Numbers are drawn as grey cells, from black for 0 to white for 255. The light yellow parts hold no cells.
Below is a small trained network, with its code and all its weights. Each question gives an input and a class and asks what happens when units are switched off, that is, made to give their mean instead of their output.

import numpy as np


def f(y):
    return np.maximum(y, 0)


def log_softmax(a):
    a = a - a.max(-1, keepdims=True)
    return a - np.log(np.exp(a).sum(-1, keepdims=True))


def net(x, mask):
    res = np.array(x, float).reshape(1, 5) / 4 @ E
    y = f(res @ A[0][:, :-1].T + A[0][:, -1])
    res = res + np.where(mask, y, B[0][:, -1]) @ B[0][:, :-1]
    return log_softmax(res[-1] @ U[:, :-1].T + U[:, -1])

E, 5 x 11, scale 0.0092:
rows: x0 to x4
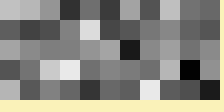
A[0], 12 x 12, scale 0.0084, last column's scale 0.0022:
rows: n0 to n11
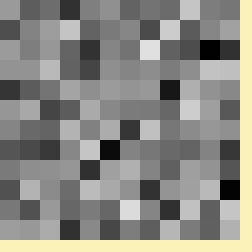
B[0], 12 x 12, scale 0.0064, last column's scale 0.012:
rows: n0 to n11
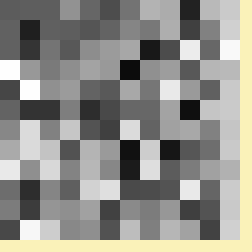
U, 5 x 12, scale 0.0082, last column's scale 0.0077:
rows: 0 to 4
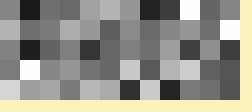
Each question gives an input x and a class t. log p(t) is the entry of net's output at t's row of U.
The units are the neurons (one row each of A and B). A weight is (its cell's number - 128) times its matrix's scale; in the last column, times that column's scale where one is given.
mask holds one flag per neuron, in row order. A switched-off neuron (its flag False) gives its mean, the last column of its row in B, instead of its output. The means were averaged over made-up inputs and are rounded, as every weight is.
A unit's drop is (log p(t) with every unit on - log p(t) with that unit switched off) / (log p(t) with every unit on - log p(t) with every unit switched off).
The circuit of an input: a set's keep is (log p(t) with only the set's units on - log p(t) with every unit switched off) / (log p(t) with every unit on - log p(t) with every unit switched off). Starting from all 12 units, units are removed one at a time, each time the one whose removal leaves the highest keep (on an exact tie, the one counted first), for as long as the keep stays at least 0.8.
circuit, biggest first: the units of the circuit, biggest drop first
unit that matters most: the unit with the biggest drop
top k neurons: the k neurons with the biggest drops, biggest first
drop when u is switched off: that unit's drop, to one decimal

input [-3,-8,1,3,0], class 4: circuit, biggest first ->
n8
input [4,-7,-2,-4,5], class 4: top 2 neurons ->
n8, n3
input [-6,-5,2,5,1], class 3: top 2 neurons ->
n6, n5
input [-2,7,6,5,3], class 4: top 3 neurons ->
n7, n5, n4
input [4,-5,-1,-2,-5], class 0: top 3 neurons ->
n9, n7, n4
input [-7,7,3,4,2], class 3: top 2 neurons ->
n6, n4
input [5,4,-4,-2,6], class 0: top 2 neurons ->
n2, n4
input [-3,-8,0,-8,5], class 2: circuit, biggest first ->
n5, n0
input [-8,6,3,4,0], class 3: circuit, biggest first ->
n6, n4
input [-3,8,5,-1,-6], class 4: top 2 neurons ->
n7, n2
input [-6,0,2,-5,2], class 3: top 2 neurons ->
n4, n6
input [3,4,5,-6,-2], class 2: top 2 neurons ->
n5, n0
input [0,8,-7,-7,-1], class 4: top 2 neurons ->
n7, n1
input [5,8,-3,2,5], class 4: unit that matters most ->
n7
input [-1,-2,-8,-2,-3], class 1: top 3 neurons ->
n2, n10, n11
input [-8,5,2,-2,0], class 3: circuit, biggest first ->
n4, n6
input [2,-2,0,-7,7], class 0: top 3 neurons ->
n2, n1, n4
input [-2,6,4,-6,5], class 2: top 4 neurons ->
n0, n9, n5, n8
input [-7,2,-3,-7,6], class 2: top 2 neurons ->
n0, n10
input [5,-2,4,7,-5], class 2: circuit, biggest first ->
n1
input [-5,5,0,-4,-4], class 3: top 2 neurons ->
n4, n2
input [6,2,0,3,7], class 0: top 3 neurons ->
n2, n4, n6
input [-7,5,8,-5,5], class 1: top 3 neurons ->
n6, n11, n0
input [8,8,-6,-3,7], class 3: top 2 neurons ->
n11, n9
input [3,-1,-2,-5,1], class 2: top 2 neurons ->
n5, n0
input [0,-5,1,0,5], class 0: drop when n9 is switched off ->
-0.1
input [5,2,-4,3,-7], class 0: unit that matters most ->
n9
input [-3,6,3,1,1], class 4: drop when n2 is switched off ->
0.2
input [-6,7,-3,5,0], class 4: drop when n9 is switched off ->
-0.1
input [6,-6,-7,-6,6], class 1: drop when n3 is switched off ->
0.3
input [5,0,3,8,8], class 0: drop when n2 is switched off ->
0.8
